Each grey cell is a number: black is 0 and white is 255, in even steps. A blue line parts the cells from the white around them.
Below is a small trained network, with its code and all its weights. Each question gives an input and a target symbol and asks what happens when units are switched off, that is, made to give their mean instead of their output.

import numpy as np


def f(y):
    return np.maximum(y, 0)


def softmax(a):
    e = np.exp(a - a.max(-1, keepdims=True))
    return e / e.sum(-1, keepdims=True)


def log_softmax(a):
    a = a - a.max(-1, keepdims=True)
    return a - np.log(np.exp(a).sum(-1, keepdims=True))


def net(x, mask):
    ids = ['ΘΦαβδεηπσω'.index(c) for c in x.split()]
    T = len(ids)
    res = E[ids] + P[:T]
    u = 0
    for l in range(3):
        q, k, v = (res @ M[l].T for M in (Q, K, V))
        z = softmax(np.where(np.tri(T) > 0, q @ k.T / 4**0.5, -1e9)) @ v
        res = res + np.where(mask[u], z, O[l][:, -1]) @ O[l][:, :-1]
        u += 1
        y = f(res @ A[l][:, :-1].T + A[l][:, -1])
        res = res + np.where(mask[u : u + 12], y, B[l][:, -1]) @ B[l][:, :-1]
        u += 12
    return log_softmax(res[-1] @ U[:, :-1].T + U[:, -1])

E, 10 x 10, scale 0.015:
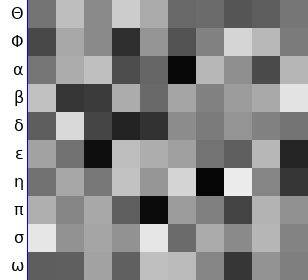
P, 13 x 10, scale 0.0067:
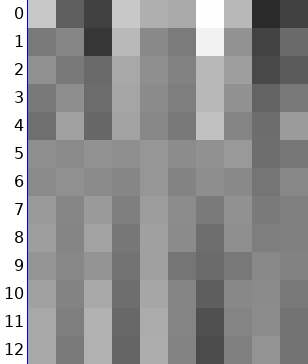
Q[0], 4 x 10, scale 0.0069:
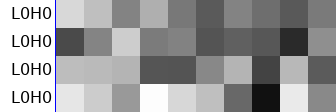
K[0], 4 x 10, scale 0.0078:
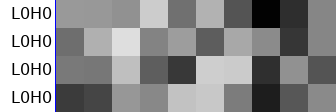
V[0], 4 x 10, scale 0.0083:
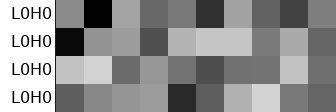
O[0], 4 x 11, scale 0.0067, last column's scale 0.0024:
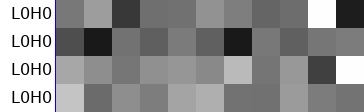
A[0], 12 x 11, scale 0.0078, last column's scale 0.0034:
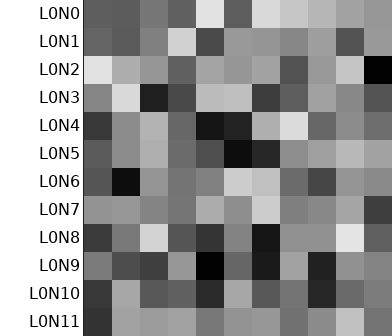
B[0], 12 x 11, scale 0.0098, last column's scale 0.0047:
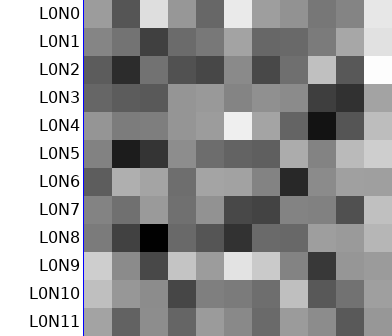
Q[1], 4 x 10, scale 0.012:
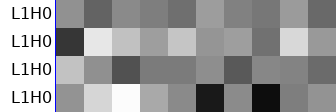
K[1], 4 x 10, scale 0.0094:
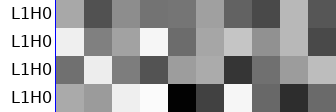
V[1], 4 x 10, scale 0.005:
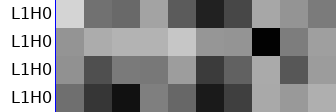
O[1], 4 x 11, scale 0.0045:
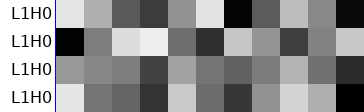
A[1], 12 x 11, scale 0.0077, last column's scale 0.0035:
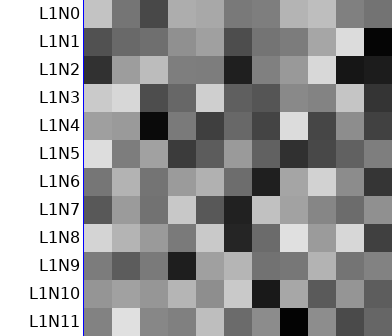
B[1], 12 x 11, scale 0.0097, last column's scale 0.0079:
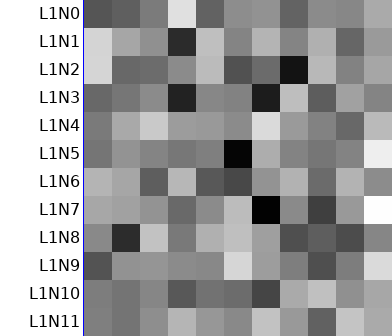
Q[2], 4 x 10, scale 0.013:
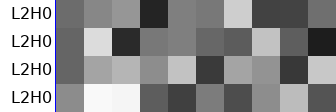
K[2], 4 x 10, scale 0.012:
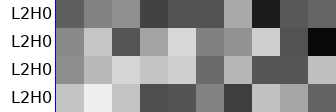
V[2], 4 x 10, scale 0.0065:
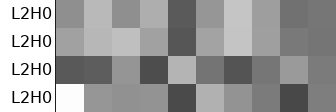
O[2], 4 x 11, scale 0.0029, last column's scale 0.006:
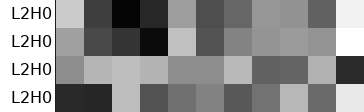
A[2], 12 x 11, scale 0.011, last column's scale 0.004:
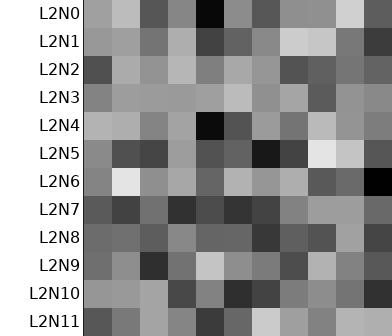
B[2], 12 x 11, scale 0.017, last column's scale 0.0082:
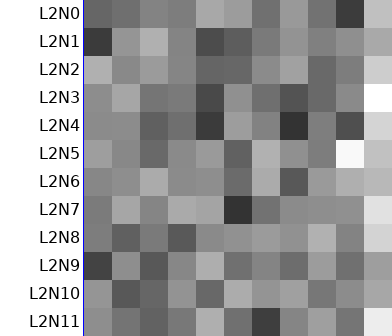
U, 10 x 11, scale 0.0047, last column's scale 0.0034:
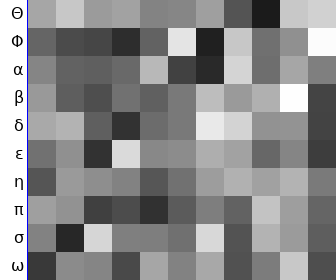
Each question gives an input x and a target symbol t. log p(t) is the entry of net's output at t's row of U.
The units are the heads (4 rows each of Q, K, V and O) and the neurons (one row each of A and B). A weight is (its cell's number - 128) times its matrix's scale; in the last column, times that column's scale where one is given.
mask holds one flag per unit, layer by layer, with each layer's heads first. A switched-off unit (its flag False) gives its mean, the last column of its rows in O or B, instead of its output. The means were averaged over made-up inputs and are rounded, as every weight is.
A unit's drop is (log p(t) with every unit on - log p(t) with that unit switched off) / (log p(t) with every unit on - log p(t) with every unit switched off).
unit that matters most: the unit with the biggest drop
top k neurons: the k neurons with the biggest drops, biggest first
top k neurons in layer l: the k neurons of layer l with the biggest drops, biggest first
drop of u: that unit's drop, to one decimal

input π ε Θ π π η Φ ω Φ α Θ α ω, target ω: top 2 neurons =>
(L0N6, L0N8)
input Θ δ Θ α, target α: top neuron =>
(L1N5)
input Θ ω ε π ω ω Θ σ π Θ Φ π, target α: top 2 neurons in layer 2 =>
(L2N11, L2N4)
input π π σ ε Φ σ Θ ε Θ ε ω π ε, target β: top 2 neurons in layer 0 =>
(L0N6, L0N4)
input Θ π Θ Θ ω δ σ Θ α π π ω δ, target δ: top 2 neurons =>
(L0N8, L0N10)
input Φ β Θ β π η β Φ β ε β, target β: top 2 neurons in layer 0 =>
(L0N0, L0N4)
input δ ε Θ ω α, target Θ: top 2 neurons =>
(L0N6, L0N4)
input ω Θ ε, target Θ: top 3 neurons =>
(L0N6, L1N7, L2N6)
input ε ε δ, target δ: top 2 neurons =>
(L0N10, L1N4)
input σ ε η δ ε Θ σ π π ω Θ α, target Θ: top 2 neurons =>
(L0N4, L0N6)
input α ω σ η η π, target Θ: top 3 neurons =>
(L1N4, L0N6, L0N9)
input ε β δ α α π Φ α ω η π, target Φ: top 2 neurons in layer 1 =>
(L1N4, L1N9)
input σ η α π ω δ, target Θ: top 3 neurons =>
(L0N6, L1N7, L2N6)
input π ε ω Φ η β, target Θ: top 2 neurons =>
(L0N6, L0N5)
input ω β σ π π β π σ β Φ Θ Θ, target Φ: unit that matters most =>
L1N7
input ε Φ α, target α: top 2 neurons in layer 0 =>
(L0N4, L0N0)
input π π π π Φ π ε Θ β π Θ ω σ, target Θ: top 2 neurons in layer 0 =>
(L0N6, L0N5)
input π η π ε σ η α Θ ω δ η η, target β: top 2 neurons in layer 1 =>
(L1N2, L1N10)
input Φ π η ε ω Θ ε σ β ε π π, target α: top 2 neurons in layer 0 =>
(L0N6, L0N5)
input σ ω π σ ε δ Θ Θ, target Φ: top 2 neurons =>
(L1N4, L1N7)
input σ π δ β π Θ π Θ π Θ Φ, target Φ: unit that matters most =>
L0N5
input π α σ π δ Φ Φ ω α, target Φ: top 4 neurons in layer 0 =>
(L0N6, L0N4, L0N5, L0N2)
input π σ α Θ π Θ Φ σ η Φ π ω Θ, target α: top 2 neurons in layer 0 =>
(L0N8, L0N1)
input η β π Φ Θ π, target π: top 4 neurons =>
(L2N4, L1N7, L1N5, L0N5)
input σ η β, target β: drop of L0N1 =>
0.1
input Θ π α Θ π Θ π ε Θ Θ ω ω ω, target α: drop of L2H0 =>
-0.1
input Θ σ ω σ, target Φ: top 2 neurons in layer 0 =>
(L0N5, L0N6)
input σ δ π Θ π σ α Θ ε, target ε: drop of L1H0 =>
0.2
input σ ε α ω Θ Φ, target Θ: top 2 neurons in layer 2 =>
(L2N3, L2N6)
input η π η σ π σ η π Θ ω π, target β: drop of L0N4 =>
0.1
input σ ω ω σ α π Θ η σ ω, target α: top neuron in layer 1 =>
(L1N3)
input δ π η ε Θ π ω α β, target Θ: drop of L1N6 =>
0.0
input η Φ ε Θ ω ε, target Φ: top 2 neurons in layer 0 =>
(L0N6, L0N9)
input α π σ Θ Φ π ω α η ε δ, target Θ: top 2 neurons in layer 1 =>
(L1N7, L1N4)
